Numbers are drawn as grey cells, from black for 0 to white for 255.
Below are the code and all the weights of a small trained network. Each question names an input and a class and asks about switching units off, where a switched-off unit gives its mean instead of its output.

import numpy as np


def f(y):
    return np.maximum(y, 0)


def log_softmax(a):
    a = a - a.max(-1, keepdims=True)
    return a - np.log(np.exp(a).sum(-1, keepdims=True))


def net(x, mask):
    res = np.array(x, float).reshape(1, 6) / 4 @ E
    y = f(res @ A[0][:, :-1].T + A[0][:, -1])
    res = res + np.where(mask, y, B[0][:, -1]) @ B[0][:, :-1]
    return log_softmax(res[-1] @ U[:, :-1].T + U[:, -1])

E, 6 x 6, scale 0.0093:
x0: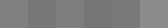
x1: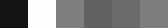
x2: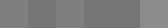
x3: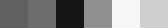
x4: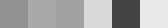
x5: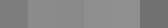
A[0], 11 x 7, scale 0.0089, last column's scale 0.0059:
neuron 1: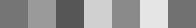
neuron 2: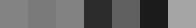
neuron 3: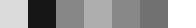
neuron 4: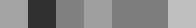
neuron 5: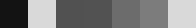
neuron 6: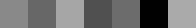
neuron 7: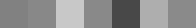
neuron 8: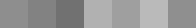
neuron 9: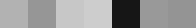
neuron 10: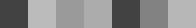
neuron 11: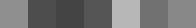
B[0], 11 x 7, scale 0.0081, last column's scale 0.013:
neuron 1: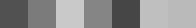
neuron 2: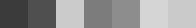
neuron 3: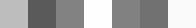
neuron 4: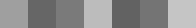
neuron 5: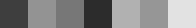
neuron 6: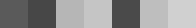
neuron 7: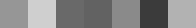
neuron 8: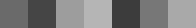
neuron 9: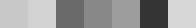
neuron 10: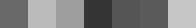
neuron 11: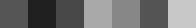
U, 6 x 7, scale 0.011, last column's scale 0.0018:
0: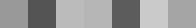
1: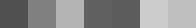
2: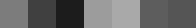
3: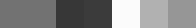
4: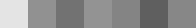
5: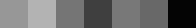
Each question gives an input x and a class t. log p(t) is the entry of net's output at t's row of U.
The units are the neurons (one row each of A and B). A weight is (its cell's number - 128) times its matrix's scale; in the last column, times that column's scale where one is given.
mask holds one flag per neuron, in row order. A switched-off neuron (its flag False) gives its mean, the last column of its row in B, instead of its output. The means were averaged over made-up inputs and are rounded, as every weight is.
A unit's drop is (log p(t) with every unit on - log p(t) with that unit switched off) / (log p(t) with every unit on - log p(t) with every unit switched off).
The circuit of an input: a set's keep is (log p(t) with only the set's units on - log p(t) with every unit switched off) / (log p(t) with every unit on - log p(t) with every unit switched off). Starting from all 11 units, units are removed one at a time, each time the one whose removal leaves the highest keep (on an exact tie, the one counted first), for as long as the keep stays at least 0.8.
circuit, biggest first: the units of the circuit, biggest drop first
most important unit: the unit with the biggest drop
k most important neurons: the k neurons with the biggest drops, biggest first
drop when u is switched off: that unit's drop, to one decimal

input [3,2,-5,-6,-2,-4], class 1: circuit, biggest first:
neuron 3; neuron 2
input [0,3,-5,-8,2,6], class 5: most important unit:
neuron 9
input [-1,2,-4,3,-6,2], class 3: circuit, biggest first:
neuron 3; neuron 5
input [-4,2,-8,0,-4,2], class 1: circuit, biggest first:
neuron 9; neuron 3
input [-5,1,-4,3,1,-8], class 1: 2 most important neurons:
neuron 3; neuron 9
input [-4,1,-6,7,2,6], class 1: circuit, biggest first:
neuron 1; neuron 3
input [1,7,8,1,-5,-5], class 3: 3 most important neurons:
neuron 5; neuron 1; neuron 8
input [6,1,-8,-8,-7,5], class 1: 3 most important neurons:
neuron 3; neuron 2; neuron 4
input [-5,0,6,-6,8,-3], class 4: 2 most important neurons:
neuron 9; neuron 5
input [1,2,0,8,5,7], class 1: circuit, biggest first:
neuron 3; neuron 1
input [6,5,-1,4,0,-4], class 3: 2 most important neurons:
neuron 6; neuron 5
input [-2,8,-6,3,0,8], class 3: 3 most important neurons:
neuron 5; neuron 6; neuron 2
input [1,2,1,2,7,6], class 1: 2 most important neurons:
neuron 1; neuron 3
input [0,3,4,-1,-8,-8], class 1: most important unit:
neuron 6
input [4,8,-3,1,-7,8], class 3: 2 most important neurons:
neuron 5; neuron 1
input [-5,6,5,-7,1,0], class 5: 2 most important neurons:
neuron 9; neuron 7
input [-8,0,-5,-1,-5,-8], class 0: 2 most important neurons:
neuron 6; neuron 10
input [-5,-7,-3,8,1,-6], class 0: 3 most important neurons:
neuron 1; neuron 8; neuron 9
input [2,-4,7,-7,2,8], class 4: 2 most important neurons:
neuron 9; neuron 7
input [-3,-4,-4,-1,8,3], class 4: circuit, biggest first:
neuron 9
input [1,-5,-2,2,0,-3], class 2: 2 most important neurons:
neuron 6; neuron 2
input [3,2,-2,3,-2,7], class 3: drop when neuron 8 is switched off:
0.0
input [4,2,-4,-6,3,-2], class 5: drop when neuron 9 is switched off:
0.1
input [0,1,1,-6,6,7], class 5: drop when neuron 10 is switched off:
0.2
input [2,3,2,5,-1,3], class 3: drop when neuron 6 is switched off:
0.2
